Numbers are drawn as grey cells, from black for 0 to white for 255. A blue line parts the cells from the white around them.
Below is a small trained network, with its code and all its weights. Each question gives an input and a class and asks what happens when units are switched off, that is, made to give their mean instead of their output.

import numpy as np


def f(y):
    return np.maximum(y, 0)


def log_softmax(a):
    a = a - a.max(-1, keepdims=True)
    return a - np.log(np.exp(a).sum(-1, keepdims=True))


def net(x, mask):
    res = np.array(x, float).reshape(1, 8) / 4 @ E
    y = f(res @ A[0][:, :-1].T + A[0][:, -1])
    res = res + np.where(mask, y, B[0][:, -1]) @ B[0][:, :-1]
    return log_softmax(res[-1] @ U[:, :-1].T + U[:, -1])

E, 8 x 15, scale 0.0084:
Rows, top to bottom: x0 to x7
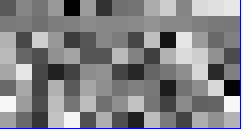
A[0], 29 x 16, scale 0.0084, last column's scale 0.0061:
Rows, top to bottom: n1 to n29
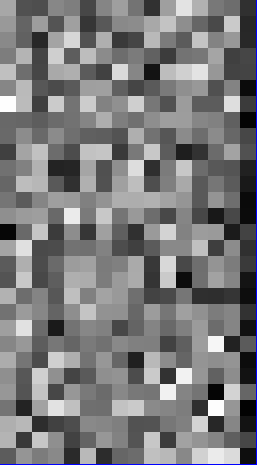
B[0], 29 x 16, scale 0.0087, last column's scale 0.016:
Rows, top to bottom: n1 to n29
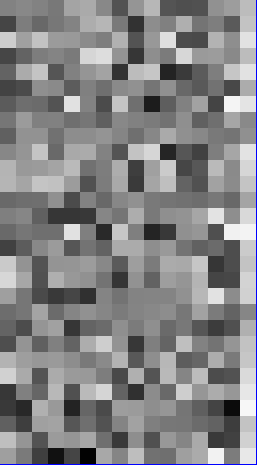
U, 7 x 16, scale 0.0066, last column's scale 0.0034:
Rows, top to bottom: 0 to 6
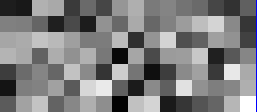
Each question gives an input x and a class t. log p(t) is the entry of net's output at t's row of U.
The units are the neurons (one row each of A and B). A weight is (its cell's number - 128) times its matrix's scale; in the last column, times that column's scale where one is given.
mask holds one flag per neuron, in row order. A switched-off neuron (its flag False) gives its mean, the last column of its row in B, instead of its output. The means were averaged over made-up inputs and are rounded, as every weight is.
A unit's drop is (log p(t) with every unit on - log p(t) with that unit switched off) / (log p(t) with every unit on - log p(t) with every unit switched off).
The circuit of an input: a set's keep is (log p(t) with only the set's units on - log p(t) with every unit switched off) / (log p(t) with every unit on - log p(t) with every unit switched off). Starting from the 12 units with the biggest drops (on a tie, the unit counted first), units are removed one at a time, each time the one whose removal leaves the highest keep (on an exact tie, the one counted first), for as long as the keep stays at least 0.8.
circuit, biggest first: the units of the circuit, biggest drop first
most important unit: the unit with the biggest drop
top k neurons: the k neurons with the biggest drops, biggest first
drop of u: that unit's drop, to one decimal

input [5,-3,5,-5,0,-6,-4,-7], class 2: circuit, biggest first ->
(n11)
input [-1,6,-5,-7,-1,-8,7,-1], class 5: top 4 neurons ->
(n25 n15 n2 n5)
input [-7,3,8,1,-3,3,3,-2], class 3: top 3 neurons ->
(n28 n24 n29)
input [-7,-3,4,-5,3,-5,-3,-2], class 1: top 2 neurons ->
(n14 n19)
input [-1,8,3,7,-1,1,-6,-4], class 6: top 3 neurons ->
(n5 n7 n1)
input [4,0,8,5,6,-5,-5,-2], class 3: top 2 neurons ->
(n24 n28)
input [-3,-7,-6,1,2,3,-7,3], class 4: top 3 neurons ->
(n15 n24 n28)
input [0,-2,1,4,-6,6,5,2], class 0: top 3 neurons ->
(n26 n25 n15)
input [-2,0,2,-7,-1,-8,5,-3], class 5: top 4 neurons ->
(n25 n2 n5 n15)
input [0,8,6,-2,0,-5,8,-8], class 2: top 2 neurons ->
(n11 n12)
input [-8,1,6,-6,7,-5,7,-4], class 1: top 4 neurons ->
(n14 n19 n26 n15)
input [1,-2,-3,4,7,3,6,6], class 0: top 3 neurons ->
(n27 n16 n15)
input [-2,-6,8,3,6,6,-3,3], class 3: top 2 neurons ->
(n24 n28)
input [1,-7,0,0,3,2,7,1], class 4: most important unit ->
n7
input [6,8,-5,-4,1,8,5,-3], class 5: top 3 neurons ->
(n4 n22 n14)
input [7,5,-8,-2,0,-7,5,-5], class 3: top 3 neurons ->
(n18 n17 n14)
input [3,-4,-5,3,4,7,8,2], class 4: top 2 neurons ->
(n7 n25)
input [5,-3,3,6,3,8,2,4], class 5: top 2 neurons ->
(n4 n22)
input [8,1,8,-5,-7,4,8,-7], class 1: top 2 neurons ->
(n29 n15)
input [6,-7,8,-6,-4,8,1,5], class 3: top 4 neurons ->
(n28 n24 n25 n2)
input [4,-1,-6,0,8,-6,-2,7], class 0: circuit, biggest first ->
(n16)
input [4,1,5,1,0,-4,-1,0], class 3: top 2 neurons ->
(n24 n14)
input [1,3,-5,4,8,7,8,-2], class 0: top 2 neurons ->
(n27 n16)
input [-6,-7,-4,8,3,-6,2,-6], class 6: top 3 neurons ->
(n5 n1 n29)
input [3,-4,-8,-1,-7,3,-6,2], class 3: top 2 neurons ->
(n18 n17)
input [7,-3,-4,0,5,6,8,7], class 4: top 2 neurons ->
(n7 n14)
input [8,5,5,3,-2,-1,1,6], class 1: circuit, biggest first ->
(n29)
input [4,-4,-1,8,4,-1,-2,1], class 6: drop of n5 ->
0.6
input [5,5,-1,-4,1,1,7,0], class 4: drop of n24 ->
0.0
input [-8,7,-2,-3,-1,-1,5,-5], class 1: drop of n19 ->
0.1
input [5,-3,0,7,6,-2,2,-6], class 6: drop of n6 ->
-0.1
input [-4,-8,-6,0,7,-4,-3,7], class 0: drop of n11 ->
0.3
